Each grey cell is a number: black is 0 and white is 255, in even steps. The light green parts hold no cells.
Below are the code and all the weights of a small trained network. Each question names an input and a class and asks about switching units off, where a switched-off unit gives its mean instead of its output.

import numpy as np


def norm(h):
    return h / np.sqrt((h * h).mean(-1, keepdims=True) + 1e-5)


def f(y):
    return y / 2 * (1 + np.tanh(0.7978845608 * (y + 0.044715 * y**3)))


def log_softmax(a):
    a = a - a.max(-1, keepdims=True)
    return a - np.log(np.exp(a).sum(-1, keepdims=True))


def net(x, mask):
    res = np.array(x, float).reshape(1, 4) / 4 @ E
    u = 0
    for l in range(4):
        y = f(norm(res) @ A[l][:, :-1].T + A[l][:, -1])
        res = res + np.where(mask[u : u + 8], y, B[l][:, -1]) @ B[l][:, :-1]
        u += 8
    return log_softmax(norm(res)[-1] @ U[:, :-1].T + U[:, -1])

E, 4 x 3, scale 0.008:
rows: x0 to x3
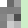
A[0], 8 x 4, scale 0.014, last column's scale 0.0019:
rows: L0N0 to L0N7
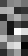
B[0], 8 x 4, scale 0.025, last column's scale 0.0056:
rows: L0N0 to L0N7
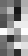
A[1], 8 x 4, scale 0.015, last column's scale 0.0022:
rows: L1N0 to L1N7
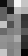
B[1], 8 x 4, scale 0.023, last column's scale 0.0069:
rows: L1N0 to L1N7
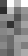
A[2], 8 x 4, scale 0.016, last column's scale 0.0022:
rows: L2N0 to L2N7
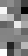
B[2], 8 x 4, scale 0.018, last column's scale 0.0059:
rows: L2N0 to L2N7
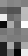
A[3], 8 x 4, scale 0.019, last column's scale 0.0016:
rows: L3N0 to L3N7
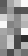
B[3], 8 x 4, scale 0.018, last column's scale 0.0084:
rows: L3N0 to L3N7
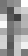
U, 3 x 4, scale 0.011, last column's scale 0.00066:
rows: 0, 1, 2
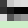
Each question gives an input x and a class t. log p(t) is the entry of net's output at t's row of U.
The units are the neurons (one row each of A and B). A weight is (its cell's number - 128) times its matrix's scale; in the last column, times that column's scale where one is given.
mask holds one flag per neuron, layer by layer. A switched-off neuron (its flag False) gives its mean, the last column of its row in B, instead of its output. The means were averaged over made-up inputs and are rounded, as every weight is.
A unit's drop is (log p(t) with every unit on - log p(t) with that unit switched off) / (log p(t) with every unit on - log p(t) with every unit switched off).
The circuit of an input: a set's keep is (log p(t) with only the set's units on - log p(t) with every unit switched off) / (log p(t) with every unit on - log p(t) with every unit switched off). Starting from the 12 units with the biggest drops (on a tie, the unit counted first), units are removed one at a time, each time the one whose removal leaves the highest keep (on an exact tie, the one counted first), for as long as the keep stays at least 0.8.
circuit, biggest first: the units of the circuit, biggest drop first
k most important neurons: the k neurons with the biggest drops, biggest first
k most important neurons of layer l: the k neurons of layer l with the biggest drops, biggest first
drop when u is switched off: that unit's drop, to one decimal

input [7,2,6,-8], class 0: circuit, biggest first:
(L0N3)
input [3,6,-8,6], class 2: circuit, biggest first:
(L0N4; L3N2)
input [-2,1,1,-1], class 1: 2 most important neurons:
(L0N4; L1N0)
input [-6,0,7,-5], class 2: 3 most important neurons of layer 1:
(L1N3; L1N7; L1N5)
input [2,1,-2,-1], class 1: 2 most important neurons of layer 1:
(L1N0; L1N3)
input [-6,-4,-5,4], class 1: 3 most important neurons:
(L0N2; L0N7; L0N3)
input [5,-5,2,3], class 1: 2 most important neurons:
(L0N3; L1N0)
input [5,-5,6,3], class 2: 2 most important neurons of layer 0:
(L0N1; L0N4)
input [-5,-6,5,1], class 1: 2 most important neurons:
(L1N0; L0N4)
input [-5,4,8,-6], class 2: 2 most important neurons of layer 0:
(L0N6; L0N1)
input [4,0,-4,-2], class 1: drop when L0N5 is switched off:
0.5
